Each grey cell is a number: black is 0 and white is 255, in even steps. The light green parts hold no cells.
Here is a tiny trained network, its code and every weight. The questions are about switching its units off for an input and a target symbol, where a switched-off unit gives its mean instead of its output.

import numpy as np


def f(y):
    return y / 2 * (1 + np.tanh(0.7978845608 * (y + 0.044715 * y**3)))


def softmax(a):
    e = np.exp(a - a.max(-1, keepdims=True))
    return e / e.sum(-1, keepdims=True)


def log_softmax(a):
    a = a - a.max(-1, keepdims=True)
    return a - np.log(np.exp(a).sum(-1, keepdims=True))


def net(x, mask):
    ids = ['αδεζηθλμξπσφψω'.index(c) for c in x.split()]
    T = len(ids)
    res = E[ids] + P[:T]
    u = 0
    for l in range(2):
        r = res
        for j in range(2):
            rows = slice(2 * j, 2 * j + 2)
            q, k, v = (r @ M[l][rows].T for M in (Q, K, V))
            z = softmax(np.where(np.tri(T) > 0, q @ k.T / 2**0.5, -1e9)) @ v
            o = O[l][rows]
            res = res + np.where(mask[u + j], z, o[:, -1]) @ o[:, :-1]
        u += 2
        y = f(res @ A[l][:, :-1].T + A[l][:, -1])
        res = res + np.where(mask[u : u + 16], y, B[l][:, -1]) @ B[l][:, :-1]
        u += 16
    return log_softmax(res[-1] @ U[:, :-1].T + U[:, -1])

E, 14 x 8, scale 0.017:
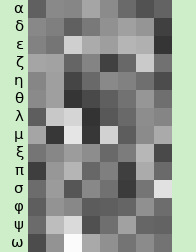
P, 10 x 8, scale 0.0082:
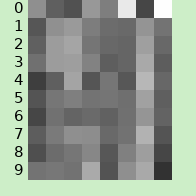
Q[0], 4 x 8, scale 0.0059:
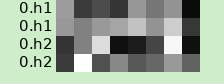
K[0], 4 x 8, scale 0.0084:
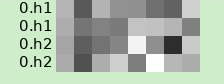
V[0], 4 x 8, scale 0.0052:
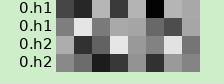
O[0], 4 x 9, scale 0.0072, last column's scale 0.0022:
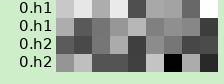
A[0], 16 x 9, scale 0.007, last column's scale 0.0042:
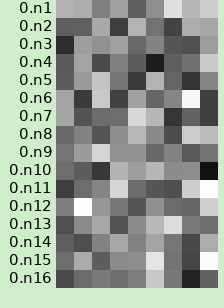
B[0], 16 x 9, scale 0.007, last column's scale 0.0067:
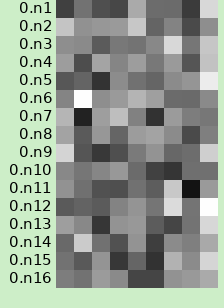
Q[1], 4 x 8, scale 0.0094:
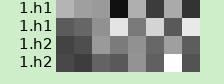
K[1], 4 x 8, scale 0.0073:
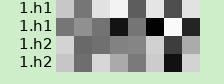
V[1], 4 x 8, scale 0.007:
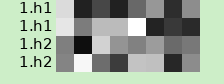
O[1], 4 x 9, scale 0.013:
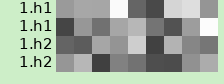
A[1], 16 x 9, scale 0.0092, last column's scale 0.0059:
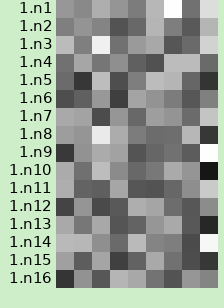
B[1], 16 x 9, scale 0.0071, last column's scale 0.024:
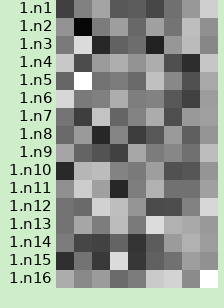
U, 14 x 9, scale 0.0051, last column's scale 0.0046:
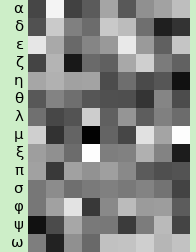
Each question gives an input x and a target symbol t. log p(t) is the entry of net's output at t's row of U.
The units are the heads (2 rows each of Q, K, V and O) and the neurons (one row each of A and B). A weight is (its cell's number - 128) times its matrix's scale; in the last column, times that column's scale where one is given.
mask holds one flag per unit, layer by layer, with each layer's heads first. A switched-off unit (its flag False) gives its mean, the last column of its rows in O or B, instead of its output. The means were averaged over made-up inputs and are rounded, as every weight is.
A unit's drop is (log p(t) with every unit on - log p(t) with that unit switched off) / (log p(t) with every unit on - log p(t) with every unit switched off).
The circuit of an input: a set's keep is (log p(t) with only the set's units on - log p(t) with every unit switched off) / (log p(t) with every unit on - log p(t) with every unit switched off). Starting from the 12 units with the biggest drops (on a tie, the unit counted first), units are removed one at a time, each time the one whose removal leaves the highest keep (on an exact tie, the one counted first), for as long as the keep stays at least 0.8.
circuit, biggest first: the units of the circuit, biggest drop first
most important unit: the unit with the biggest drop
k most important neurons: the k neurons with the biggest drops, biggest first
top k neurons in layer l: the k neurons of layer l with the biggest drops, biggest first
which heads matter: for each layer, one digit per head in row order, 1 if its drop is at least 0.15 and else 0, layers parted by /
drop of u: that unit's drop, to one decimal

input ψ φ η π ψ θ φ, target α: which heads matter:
11 / 11
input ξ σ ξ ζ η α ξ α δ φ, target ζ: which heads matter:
01 / 11
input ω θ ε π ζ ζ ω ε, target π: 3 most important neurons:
(1.n6 1.n12 0.n6)
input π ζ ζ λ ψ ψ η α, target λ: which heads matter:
10 / 11
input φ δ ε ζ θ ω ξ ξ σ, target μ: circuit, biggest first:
(1.h1)
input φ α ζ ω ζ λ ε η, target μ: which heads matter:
00 / 10
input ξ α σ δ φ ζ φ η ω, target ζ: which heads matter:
01 / 11
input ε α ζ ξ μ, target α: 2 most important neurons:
(1.n3 1.n4)
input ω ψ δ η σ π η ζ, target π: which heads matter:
01 / 10
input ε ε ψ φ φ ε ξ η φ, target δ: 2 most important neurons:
(1.n5 1.n6)
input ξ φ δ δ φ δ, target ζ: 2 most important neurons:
(1.n5 1.n12)
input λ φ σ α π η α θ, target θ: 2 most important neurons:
(0.n6 1.n12)
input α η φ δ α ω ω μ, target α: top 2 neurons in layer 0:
(0.n12 0.n9)
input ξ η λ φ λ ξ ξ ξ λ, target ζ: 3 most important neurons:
(1.n5 0.n9 1.n12)
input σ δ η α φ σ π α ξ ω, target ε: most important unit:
0.n15
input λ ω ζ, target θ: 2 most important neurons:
(0.n6 1.n12)
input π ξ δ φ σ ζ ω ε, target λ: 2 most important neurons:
(1.n15 1.n2)
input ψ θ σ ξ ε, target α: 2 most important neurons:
(0.n6 1.n4)
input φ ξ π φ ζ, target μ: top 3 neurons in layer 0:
(0.n9 0.n1 0.n13)
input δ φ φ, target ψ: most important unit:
1.h2
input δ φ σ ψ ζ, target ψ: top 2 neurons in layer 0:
(0.n11 0.n7)
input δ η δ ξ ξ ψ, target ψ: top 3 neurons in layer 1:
(1.n1 1.n16 1.n10)
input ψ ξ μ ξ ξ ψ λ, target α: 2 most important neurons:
(0.n6 0.n2)
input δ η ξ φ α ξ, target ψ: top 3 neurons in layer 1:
(1.n1 1.n16 1.n10)
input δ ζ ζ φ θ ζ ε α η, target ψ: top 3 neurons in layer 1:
(1.n1 1.n16 1.n10)
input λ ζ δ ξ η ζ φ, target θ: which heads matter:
01 / 11
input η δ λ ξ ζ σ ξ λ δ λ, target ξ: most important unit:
0.h1
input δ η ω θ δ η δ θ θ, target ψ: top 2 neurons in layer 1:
(1.n1 1.n16)
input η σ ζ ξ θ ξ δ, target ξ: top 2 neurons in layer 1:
(1.n4 1.n8)
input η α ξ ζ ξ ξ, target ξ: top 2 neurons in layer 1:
(1.n4 1.n8)
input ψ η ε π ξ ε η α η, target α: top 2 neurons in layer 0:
(0.n6 0.n2)
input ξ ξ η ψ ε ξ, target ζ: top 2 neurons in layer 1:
(1.n5 1.n12)
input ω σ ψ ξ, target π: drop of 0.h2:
0.3
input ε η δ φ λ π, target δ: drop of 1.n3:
0.0
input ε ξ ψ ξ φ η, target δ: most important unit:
1.h2
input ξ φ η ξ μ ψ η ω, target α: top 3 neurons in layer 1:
(1.n4 1.n6 1.n2)
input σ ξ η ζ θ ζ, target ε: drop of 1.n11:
0.1
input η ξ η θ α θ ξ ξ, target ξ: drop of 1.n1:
-0.1
